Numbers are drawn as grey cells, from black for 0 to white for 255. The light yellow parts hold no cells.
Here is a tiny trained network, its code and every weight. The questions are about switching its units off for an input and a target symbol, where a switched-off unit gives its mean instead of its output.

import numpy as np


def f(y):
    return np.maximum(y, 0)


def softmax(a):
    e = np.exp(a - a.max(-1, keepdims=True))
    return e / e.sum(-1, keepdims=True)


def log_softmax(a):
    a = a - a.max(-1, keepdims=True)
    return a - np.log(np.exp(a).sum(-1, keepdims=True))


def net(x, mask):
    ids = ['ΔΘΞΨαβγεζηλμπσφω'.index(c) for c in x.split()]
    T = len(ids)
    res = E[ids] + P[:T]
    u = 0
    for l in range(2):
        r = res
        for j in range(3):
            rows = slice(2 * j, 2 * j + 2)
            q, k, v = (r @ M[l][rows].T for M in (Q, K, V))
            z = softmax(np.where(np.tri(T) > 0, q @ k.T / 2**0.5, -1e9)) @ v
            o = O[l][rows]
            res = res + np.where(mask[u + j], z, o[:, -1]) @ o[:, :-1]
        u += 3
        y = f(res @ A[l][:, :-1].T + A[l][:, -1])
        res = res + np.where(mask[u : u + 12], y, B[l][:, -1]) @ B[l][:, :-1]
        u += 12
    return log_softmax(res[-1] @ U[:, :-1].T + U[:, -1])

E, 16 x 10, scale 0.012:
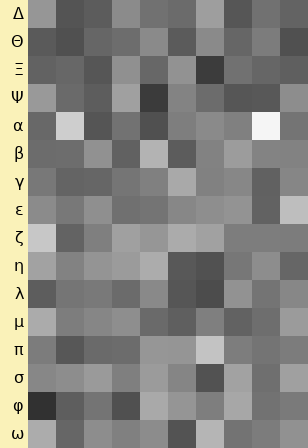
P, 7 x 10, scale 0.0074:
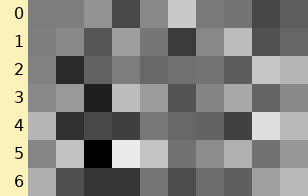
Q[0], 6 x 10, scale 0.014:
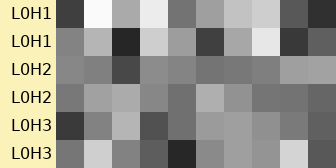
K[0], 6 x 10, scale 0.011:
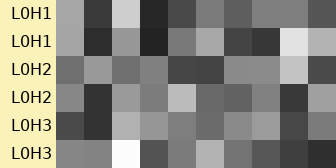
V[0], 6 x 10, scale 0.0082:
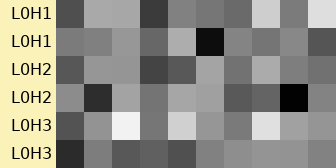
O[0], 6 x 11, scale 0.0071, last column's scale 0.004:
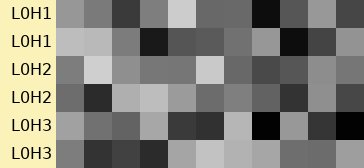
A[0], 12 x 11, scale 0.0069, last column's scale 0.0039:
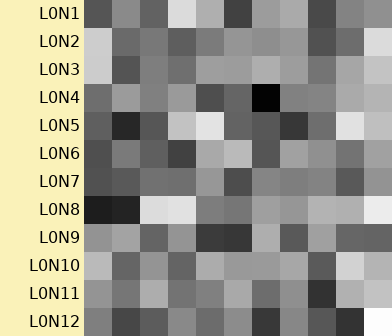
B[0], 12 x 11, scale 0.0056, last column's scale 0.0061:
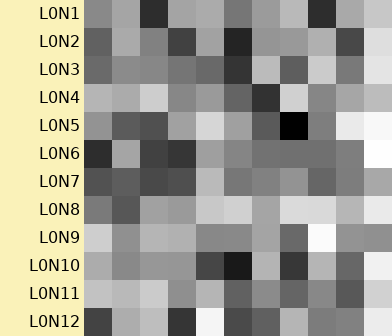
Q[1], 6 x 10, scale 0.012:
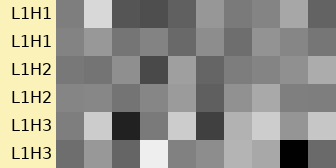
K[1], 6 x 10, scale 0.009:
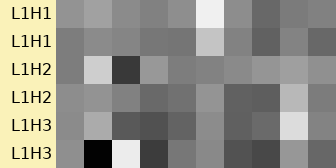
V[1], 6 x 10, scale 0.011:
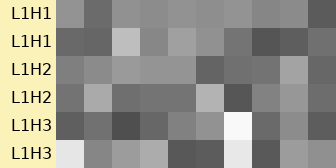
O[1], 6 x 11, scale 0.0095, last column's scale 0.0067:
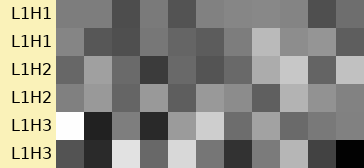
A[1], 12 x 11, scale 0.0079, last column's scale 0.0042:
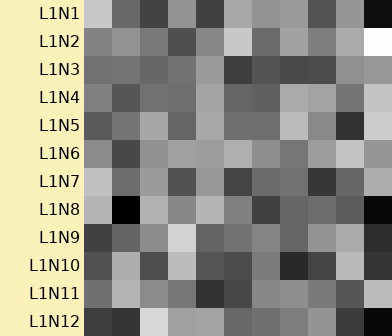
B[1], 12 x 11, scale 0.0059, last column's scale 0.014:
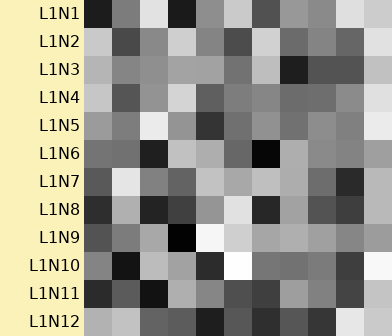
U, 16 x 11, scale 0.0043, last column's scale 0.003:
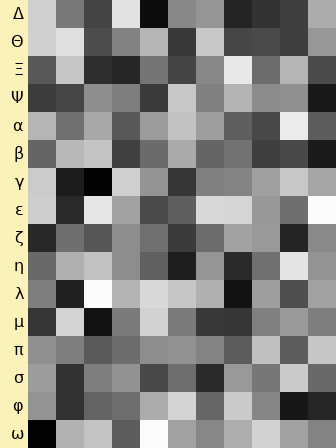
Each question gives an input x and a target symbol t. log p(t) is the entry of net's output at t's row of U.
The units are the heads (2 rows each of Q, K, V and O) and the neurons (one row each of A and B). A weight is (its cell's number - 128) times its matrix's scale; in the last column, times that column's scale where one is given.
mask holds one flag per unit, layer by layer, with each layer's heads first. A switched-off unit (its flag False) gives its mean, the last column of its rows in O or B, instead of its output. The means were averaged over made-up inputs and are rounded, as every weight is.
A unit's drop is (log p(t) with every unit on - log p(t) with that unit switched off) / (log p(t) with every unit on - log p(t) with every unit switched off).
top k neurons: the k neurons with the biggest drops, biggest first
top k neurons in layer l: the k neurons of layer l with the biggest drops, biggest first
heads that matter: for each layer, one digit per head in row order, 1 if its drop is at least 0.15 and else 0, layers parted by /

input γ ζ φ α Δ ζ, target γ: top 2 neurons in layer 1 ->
L1N10, L1N7
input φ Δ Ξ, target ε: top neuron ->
L0N1
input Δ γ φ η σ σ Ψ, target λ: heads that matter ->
100 / 001
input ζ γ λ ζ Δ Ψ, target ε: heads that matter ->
110 / 001
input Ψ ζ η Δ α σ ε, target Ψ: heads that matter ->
111 / 011
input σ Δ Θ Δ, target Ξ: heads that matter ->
100 / 001
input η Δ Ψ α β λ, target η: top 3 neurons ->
L0N9, L1N12, L1N5
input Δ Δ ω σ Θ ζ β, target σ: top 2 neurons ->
L1N12, L0N8
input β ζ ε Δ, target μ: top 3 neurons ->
L1N8, L0N5, L1N12
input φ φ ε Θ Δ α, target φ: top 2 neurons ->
L1N8, L0N9
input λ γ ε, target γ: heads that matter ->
110 / 000
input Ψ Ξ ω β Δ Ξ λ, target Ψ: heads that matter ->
100 / 001
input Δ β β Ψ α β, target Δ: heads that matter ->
001 / 111
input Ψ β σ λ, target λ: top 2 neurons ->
L1N10, L0N5
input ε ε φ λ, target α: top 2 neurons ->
L1N1, L0N1
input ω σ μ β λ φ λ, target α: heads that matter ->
000 / 001
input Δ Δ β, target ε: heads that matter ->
110 / 000
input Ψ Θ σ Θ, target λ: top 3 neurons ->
L1N10, L0N5, L1N3
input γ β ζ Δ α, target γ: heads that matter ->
111 / 111
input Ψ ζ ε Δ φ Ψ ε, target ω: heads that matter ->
101 / 001
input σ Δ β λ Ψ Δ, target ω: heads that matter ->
101 / 001
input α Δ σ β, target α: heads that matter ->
001 / 001
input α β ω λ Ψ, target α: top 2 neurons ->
L1N1, L0N6
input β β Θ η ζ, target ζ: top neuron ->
L1N11
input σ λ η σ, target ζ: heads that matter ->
100 / 001
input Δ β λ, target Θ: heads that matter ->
100 / 000
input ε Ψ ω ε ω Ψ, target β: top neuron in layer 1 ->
L1N8
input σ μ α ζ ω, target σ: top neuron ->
L0N9
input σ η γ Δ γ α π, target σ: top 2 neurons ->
L0N9, L1N12
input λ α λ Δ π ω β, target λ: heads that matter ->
011 / 111
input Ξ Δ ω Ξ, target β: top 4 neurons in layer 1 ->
L1N8, L1N12, L1N5, L1N7
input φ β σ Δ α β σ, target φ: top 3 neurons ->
L1N8, L0N9, L0N5
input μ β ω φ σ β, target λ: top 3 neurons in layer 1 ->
L1N10, L1N3, L1N9
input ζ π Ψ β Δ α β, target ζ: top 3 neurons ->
L0N8, L0N4, L0N9
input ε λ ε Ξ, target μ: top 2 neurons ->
L1N8, L0N5
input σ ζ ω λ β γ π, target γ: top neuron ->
L1N6
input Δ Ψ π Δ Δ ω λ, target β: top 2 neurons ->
L1N8, L1N12
